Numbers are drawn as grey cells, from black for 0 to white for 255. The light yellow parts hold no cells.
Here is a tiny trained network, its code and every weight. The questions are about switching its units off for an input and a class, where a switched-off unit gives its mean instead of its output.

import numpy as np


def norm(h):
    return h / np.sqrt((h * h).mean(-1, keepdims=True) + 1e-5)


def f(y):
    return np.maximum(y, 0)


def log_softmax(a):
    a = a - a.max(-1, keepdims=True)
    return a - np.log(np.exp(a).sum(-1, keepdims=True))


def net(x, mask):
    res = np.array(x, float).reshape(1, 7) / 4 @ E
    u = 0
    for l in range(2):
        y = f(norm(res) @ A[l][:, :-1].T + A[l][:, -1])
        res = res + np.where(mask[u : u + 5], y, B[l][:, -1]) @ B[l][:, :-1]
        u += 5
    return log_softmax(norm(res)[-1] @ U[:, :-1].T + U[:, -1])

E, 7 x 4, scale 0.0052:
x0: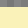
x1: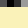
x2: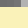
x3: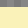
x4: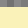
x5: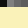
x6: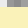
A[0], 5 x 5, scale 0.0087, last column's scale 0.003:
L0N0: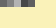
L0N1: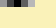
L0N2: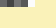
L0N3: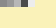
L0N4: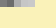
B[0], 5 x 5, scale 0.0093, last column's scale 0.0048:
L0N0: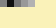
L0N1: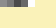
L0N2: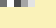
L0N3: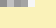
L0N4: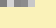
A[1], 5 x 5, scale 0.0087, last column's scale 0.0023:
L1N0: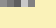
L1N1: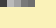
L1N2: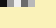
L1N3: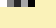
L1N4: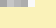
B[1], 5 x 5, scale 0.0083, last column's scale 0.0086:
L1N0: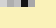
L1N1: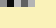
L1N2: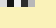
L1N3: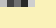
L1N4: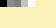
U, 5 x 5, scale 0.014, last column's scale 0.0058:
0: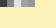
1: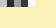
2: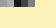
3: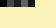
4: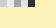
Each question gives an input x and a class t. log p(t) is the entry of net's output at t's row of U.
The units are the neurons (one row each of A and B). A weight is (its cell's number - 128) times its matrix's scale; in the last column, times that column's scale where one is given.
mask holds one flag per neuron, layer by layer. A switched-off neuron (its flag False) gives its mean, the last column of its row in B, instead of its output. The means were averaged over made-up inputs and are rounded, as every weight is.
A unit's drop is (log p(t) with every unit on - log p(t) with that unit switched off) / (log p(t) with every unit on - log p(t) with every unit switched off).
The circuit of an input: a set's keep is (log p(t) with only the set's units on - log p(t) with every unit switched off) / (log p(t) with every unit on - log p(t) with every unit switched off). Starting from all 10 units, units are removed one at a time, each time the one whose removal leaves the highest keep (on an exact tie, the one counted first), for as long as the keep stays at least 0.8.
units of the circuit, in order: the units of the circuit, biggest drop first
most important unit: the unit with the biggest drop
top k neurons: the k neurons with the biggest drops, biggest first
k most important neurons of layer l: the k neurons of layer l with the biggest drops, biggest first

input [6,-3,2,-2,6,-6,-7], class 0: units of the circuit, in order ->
[L1N4]
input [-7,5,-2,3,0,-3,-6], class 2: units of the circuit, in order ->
[L1N4 L0N2]
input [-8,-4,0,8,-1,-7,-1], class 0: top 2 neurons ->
[L1N4 L0N1]
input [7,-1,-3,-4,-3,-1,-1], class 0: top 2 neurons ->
[L0N3 L1N4]
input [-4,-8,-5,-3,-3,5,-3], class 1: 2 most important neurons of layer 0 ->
[L0N2 L0N0]
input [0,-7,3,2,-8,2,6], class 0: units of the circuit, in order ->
[L1N4 L0N2]
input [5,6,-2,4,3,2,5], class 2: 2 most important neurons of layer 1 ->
[L1N2 L1N1]
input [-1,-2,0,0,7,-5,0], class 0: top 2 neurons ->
[L1N4 L0N1]
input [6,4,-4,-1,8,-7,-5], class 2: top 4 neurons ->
[L0N2 L1N2 L1N1 L0N0]
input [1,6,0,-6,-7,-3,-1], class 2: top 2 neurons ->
[L0N2 L1N2]
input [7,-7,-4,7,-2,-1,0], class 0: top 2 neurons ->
[L1N4 L0N2]
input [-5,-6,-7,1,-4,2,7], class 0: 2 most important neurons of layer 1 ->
[L1N4 L1N0]
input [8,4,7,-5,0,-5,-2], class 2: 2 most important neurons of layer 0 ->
[L0N2 L0N4]
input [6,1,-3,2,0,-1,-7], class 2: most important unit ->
L0N2
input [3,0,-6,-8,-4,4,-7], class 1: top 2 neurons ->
[L1N4 L1N2]
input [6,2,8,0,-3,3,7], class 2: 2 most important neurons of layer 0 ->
[L0N4 L0N0]
